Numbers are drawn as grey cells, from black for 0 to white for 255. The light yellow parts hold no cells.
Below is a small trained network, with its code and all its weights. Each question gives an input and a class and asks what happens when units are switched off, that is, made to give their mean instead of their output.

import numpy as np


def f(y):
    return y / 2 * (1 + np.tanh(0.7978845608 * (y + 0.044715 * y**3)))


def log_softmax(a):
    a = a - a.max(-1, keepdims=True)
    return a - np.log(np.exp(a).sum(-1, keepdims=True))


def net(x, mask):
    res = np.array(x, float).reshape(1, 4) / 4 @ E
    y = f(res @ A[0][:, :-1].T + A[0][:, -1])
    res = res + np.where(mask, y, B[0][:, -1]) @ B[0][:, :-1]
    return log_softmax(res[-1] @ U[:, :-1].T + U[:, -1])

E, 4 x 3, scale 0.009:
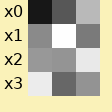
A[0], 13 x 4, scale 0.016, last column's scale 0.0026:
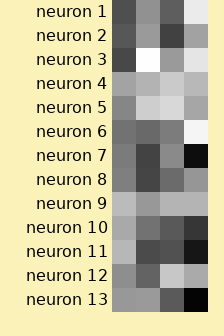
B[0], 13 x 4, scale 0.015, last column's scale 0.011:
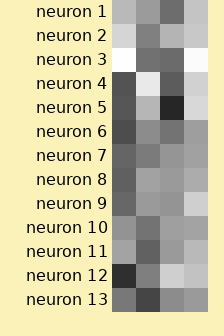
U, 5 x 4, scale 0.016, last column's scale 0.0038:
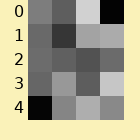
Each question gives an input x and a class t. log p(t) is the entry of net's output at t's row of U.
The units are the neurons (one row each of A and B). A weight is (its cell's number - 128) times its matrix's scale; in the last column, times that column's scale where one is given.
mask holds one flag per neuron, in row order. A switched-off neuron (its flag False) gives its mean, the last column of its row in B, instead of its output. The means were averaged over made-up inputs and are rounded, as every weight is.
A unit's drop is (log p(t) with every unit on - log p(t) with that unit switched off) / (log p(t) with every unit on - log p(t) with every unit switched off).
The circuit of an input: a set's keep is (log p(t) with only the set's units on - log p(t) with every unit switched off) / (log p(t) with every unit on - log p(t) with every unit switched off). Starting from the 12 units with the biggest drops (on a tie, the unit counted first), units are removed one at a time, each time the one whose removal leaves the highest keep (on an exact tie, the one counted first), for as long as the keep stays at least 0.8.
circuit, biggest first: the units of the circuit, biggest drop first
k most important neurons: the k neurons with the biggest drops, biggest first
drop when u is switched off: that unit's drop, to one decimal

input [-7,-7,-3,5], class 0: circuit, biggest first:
(neuron 11)
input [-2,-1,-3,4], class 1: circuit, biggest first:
(neuron 4; neuron 5; neuron 2)
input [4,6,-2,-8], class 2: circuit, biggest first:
(neuron 3; neuron 4)
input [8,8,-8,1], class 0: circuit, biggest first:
(neuron 2; neuron 5)
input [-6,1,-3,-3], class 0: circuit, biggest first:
(neuron 5; neuron 4)
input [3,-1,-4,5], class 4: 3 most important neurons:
(neuron 3; neuron 2; neuron 1)
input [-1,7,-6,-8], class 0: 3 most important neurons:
(neuron 2; neuron 5; neuron 4)
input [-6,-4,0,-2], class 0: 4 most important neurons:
(neuron 5; neuron 4; neuron 11; neuron 10)
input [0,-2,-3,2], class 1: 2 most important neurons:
(neuron 4; neuron 5)
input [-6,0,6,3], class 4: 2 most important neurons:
(neuron 3; neuron 9)
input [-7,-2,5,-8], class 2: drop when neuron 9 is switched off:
0.2
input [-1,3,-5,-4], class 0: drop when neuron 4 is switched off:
0.3
